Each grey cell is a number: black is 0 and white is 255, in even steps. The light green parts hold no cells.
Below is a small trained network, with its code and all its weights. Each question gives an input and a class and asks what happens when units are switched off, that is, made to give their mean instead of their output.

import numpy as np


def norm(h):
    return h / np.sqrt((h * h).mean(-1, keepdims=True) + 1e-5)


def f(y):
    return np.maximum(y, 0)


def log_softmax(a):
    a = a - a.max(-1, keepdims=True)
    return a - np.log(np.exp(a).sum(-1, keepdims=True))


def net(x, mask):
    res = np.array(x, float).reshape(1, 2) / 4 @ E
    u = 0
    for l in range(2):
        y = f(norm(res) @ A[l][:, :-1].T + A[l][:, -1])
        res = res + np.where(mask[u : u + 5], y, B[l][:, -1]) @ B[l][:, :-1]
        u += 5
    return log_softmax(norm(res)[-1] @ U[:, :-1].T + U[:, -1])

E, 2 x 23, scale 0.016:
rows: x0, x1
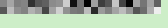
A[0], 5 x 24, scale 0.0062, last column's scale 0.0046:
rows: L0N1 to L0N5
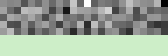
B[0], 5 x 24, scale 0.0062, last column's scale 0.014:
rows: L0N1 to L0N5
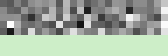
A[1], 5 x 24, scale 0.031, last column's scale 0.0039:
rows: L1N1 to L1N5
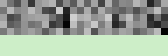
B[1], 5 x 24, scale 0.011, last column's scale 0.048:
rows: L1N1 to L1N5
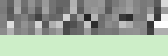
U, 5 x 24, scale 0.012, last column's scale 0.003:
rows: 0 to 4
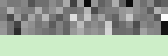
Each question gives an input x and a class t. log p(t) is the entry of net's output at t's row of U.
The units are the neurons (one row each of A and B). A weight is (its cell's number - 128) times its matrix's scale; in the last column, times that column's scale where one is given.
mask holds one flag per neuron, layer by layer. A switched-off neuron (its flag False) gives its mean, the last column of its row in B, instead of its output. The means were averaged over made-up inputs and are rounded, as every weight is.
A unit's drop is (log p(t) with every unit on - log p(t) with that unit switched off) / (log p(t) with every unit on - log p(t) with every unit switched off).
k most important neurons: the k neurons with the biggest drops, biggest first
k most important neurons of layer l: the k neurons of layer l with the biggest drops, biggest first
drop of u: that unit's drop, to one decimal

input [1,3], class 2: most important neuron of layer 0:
(L0N4)
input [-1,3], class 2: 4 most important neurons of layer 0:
(L0N3; L0N4; L0N5; L0N1)
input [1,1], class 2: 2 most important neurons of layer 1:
(L1N3; L1N4)
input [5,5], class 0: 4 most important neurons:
(L1N4; L0N4; L1N1; L1N5)
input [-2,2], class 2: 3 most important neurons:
(L0N4; L1N4; L1N3)
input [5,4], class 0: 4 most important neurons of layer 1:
(L1N4; L1N1; L1N5; L1N2)
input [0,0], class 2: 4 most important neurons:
(L1N3; L0N5; L1N4; L1N5)
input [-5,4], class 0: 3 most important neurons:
(L0N4; L1N4; L1N3)
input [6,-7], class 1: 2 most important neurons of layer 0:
(L0N2; L0N1)
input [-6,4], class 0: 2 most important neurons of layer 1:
(L1N3; L1N4)
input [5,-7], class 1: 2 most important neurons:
(L1N3; L0N2)
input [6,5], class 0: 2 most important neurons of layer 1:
(L1N4; L1N1)
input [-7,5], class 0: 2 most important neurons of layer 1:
(L1N3; L1N4)
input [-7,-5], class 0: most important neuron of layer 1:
(L1N3)
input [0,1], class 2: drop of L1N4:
0.1
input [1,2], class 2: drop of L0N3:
0.8
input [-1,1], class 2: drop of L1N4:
0.0
